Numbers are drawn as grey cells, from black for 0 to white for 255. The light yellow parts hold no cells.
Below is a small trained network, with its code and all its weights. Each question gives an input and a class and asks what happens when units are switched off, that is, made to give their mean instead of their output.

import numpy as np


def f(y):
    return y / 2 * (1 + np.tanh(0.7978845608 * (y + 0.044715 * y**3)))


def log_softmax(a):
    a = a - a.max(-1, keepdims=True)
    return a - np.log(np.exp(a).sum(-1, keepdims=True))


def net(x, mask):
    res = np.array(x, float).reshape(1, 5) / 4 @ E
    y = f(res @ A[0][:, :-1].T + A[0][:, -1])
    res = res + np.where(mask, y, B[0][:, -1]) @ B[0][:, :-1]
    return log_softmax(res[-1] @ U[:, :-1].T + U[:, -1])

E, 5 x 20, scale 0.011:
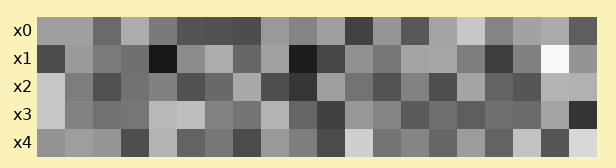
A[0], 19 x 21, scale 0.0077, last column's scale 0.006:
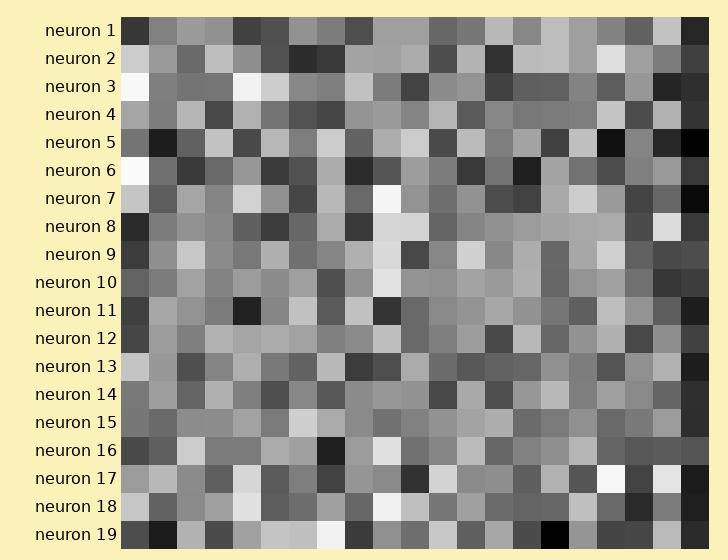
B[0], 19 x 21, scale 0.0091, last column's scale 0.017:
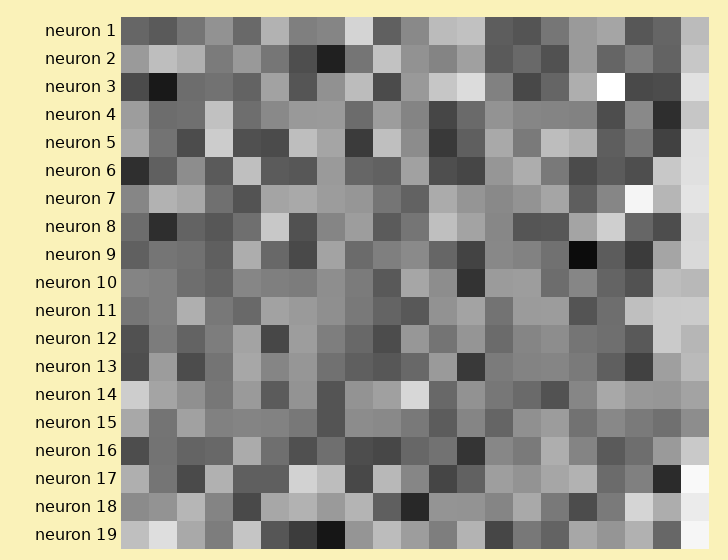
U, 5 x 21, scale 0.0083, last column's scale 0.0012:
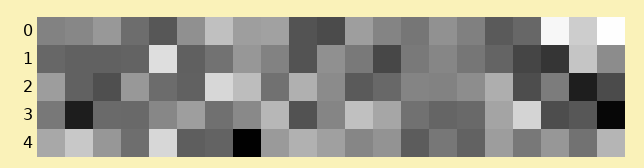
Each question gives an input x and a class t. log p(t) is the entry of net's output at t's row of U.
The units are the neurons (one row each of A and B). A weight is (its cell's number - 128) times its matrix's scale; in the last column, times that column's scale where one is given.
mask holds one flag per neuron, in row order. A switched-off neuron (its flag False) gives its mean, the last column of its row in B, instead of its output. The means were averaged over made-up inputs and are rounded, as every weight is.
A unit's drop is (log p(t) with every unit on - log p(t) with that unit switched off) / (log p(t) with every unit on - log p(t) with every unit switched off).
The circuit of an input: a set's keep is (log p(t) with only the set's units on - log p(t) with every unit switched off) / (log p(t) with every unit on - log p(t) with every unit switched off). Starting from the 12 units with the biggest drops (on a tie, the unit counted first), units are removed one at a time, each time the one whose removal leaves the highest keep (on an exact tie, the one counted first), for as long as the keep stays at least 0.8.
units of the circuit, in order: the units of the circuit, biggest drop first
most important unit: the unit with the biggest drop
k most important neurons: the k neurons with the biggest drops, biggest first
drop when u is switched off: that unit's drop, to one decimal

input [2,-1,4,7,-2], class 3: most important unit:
neuron 3
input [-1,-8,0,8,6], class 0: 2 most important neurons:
neuron 7; neuron 18
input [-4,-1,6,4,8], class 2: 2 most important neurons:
neuron 17; neuron 4
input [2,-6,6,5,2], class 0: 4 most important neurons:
neuron 7; neuron 18; neuron 9; neuron 16
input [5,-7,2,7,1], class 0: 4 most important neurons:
neuron 7; neuron 18; neuron 8; neuron 1
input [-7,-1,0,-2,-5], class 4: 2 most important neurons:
neuron 19; neuron 17
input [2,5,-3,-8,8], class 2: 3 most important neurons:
neuron 17; neuron 3; neuron 4
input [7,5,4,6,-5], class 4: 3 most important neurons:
neuron 2; neuron 8; neuron 17
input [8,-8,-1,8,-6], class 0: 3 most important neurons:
neuron 7; neuron 18; neuron 19
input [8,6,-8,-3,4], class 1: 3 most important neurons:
neuron 9; neuron 19; neuron 16
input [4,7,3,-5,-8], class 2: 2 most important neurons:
neuron 5; neuron 18
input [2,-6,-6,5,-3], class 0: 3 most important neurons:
neuron 7; neuron 18; neuron 6
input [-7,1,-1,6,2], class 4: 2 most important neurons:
neuron 19; neuron 8
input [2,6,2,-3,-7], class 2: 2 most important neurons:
neuron 5; neuron 18
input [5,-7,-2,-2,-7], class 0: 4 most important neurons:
neuron 18; neuron 7; neuron 17; neuron 4
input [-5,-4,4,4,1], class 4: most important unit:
neuron 19
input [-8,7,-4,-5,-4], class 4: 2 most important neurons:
neuron 19; neuron 18
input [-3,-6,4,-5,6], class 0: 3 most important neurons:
neuron 18; neuron 7; neuron 5
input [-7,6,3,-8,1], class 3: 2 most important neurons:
neuron 1; neuron 8
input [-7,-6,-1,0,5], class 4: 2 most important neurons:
neuron 19; neuron 11
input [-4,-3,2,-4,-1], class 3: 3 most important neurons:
neuron 8; neuron 2; neuron 1
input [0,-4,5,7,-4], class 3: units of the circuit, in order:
neuron 3
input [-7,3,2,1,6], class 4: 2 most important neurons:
neuron 19; neuron 5
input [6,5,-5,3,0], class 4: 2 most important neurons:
neuron 2; neuron 18
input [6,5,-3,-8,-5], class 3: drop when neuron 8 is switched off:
0.2
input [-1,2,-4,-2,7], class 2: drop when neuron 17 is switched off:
0.7
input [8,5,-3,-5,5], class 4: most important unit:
neuron 2
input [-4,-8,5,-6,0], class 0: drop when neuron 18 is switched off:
0.6
